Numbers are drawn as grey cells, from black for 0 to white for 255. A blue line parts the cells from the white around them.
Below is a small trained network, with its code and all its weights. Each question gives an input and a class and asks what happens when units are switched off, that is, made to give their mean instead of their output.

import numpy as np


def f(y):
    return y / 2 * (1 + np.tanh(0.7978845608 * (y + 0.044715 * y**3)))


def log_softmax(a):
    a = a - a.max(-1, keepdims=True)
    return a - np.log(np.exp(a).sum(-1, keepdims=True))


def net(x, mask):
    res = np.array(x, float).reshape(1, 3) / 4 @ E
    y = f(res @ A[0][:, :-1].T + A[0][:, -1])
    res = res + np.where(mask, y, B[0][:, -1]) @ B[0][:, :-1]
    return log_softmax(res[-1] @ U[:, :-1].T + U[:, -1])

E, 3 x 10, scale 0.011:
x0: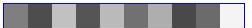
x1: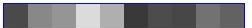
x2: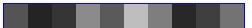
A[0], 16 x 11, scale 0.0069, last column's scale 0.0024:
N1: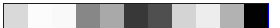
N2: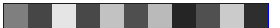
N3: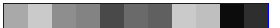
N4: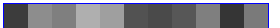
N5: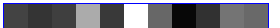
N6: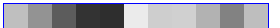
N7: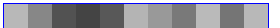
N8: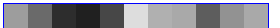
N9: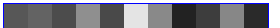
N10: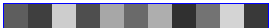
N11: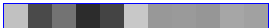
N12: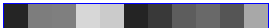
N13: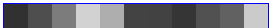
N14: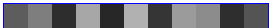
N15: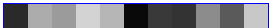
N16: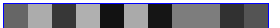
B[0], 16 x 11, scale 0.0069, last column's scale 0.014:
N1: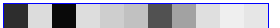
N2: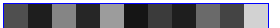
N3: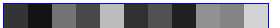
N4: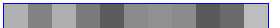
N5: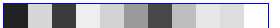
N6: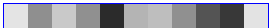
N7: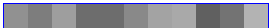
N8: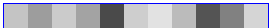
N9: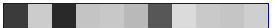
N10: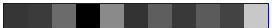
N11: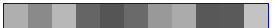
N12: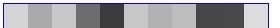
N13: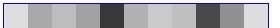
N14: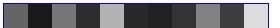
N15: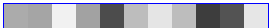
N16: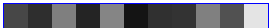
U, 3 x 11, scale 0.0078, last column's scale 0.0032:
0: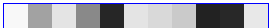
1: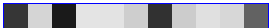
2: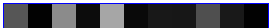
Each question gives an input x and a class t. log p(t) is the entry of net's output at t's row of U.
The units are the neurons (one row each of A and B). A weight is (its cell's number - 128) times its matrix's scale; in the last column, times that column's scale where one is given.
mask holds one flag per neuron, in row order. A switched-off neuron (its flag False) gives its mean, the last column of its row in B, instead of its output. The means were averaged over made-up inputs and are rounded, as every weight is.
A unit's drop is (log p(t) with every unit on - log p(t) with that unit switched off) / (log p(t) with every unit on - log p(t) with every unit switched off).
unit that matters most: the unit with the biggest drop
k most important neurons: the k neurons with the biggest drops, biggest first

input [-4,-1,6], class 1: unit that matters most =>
N5
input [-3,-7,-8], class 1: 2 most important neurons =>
[N1, N15]
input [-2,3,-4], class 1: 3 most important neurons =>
[N1, N6, N8]
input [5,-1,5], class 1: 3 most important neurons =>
[N5, N9, N16]
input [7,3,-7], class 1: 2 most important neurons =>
[N1, N16]
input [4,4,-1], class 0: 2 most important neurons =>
[N16, N14]
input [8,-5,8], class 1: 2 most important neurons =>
[N5, N9]
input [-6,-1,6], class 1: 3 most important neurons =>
[N5, N9, N2]
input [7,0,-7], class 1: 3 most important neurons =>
[N1, N16, N14]
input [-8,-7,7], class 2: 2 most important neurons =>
[N14, N16]
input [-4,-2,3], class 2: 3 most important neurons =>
[N1, N14, N16]
